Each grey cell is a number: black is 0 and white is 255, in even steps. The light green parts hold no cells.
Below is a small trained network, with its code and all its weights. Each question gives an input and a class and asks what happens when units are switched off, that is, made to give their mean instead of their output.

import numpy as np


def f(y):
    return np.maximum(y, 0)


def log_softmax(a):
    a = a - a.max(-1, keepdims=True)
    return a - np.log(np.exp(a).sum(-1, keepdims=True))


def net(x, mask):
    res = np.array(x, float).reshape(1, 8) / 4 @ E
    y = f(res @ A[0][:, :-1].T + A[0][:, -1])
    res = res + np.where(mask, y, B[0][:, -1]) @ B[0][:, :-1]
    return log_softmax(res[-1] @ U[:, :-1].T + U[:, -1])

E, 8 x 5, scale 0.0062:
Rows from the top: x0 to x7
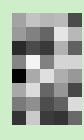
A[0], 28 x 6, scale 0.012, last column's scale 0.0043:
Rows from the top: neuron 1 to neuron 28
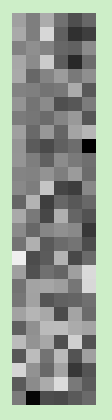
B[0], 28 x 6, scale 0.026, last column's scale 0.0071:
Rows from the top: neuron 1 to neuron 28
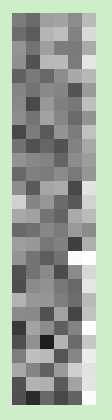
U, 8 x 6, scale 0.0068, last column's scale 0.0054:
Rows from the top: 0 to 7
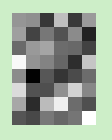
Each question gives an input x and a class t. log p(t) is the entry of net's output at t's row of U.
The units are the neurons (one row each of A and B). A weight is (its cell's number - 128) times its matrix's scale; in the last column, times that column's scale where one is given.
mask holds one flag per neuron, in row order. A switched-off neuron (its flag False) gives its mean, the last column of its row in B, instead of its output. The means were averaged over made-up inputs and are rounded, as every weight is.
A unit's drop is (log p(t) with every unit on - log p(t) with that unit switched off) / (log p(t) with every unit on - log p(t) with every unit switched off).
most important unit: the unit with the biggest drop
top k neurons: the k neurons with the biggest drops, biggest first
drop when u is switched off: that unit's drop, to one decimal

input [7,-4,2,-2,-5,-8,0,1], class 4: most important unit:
neuron 28
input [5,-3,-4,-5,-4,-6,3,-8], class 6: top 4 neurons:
(neuron 2; neuron 4; neuron 13; neuron 1)
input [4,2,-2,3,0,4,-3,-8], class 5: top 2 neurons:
(neuron 18; neuron 26)
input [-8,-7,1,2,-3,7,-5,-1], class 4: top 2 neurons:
(neuron 28; neuron 10)
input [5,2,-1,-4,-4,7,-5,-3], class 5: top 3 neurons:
(neuron 18; neuron 26; neuron 15)
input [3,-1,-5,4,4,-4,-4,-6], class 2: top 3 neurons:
(neuron 23; neuron 27; neuron 28)
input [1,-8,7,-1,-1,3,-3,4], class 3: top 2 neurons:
(neuron 14; neuron 21)
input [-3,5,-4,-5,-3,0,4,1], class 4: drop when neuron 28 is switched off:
0.1
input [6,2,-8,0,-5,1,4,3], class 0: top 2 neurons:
(neuron 24; neuron 22)
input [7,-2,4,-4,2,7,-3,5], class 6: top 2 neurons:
(neuron 4; neuron 2)
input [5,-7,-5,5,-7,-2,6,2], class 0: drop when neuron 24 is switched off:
0.2
